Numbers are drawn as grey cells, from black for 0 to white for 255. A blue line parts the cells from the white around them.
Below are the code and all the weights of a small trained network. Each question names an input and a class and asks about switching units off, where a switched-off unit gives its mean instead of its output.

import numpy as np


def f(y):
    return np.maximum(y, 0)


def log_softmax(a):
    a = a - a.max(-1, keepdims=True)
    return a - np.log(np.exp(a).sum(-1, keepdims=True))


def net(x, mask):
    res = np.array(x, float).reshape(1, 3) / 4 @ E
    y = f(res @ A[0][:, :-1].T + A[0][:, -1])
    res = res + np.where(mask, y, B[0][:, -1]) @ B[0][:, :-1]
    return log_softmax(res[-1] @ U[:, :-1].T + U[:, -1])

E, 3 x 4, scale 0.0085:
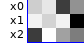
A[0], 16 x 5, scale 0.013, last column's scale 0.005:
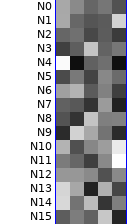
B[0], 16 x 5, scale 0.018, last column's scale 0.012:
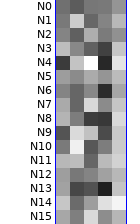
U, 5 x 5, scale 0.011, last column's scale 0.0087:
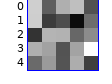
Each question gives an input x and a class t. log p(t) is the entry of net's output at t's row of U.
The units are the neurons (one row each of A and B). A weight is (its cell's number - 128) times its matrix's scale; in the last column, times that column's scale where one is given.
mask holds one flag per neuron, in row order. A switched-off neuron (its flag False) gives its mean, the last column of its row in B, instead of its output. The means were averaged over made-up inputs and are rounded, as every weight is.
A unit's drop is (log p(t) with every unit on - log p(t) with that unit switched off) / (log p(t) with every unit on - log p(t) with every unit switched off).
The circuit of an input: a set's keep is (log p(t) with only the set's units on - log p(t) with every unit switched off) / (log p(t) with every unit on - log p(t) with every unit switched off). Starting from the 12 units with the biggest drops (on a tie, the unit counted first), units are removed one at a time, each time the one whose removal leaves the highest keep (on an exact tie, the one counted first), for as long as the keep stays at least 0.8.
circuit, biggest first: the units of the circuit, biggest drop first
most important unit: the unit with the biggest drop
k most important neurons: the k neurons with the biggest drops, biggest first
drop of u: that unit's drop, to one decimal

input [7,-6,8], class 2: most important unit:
N9
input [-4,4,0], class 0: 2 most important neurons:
(N14; N13)
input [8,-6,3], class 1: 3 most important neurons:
(N13; N14; N6)
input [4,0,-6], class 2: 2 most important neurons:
(N4; N8)
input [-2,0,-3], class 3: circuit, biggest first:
(N13; N7)
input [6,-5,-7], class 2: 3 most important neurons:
(N4; N8; N14)
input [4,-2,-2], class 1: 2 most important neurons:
(N13; N14)
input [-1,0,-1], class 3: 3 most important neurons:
(N4; N13; N9)
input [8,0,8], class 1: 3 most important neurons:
(N13; N4; N6)
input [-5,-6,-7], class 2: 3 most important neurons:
(N4; N14; N10)
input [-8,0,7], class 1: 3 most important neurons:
(N3; N8; N4)
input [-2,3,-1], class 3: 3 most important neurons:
(N7; N15; N5)
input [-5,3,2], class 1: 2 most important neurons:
(N3; N11)
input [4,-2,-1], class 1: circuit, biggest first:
(N13)
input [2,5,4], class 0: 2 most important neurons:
(N14; N4)
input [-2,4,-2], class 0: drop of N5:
-0.1
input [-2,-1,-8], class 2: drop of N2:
0.0
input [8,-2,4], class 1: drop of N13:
0.1
